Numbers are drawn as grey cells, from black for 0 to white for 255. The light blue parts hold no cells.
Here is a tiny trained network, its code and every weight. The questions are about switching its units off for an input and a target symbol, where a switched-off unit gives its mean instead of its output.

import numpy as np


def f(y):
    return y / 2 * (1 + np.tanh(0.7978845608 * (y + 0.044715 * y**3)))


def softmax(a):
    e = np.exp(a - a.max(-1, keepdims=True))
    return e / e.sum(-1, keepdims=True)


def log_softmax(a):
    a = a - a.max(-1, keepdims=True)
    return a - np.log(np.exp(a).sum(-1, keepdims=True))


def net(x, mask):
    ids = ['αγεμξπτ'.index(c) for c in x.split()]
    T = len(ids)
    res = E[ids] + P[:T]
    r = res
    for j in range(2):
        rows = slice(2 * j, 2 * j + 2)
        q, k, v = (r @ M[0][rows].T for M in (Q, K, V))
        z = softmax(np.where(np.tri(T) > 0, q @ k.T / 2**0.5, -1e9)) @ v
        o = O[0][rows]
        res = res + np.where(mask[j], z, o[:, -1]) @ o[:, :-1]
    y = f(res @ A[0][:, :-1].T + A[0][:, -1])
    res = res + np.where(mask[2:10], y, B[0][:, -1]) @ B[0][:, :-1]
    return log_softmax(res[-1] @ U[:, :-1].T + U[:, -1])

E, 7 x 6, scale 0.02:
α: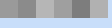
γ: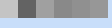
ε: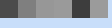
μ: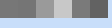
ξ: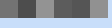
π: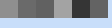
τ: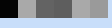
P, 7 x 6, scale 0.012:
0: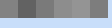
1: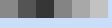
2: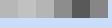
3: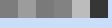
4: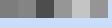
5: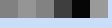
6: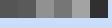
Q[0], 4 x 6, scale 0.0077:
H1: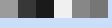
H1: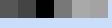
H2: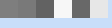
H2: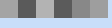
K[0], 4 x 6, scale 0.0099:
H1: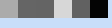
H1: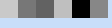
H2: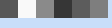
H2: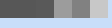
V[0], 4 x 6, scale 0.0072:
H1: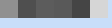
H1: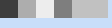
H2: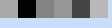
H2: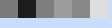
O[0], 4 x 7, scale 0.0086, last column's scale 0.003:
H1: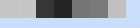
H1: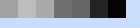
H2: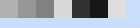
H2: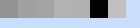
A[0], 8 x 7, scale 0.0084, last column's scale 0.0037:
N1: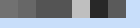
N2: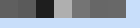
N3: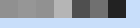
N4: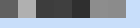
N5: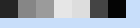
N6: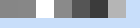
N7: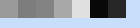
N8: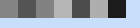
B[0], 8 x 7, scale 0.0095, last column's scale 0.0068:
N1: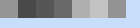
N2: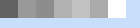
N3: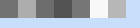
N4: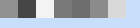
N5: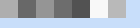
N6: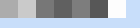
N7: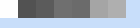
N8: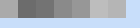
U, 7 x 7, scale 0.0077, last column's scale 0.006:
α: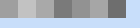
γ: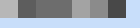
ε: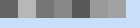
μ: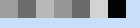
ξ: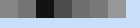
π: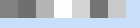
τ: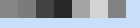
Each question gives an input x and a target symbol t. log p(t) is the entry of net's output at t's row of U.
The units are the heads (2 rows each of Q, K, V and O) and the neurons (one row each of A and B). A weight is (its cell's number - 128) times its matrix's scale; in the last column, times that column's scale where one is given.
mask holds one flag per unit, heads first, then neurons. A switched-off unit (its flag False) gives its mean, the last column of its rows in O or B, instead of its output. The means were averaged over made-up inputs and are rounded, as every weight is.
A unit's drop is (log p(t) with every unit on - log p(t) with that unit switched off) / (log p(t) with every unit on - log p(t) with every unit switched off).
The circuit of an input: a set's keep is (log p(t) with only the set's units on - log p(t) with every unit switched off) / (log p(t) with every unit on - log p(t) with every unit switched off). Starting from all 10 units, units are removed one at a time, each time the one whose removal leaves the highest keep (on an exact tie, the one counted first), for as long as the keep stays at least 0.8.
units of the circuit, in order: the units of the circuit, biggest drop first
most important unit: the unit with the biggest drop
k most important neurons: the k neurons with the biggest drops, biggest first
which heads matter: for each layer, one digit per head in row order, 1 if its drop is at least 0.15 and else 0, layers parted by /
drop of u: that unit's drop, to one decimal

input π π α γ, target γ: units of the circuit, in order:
N7, H2
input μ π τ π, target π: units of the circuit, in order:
H1, N2
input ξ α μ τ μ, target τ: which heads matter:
01
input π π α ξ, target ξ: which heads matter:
01
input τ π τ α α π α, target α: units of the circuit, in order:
H1, N6
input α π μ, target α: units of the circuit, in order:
N6, H1
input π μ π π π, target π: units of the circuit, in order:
N2, H1, N3
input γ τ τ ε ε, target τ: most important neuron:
N2
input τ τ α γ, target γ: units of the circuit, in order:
N7, H1
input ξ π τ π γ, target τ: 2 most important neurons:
N4, N2
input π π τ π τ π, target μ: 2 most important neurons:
N4, N6
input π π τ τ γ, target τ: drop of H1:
0.1
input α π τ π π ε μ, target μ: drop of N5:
0.9
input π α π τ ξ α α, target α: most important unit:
N6
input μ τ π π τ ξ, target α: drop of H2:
-0.1
